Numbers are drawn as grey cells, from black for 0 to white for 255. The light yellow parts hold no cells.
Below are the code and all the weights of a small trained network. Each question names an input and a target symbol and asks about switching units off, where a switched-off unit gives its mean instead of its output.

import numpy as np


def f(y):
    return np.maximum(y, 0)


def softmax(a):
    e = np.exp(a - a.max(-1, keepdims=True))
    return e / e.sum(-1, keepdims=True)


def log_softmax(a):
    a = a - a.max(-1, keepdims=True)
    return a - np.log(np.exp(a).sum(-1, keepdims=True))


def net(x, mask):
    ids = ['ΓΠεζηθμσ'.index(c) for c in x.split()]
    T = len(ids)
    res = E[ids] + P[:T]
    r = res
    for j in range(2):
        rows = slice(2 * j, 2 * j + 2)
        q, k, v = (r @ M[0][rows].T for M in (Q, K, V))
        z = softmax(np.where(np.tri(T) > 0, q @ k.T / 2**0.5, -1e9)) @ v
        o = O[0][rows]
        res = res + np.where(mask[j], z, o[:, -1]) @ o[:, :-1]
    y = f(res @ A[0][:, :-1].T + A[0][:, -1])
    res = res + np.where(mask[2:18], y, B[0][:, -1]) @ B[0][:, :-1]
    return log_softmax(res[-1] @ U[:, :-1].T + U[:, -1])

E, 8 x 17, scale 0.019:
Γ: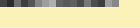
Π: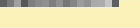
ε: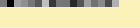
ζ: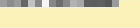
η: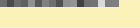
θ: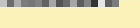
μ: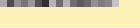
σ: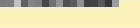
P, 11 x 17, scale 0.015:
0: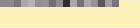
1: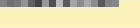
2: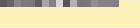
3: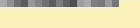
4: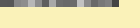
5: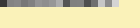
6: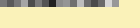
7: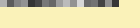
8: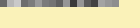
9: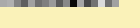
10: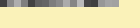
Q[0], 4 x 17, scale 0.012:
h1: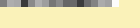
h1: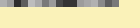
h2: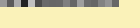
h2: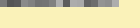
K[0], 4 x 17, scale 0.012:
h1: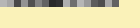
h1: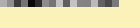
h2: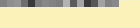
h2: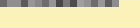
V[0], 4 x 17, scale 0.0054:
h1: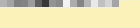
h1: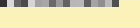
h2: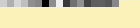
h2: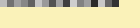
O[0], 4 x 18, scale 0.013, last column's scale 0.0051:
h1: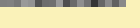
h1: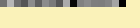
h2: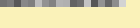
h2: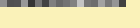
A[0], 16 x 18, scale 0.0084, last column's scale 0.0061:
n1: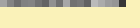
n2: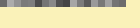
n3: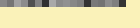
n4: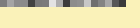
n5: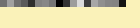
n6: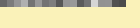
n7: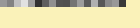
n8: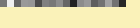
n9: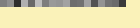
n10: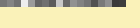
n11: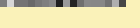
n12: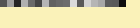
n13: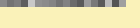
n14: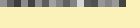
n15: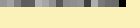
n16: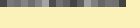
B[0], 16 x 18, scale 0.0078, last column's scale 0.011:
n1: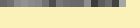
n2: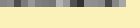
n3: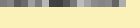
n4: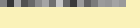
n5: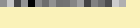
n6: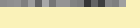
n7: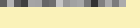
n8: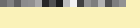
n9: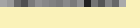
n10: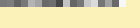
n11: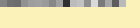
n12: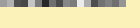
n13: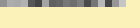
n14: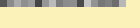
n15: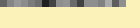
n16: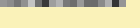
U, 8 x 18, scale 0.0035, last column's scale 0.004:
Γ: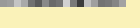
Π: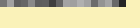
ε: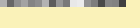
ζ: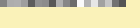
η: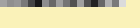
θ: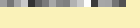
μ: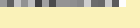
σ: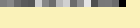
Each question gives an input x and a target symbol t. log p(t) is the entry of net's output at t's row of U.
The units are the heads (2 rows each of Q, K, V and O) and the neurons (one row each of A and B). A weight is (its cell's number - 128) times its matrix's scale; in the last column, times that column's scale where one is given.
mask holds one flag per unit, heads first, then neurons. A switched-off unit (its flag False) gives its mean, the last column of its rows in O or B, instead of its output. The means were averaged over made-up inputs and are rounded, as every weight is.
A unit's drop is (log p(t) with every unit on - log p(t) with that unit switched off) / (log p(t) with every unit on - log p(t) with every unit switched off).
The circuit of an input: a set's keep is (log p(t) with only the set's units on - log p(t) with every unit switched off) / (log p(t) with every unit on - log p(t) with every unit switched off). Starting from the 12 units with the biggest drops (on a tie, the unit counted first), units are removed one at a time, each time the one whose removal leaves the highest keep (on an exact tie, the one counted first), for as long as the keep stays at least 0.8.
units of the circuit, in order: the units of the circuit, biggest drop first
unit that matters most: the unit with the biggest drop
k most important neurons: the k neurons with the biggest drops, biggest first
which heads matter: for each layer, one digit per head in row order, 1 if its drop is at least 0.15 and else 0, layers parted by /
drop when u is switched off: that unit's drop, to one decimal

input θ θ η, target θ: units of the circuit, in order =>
[h2; n14]
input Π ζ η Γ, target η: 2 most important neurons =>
[n10; n5]
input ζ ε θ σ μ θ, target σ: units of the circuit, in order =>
[h2; h1]
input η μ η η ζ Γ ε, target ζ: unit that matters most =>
h1
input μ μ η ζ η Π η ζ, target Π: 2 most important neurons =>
[n8; n7]
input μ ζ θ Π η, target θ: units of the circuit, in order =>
[h2; n14; n5]
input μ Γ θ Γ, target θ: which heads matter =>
01
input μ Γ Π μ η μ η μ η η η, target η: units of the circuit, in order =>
[h2; n10; n5]
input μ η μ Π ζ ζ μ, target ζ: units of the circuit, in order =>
[h1; n11]
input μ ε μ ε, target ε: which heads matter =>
10
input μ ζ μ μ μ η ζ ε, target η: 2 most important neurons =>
[n10; n11]
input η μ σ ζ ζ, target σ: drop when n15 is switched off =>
0.0
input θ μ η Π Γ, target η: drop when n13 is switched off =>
0.1
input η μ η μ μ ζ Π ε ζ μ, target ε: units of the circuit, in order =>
[h1]
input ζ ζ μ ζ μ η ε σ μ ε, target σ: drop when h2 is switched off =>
0.9
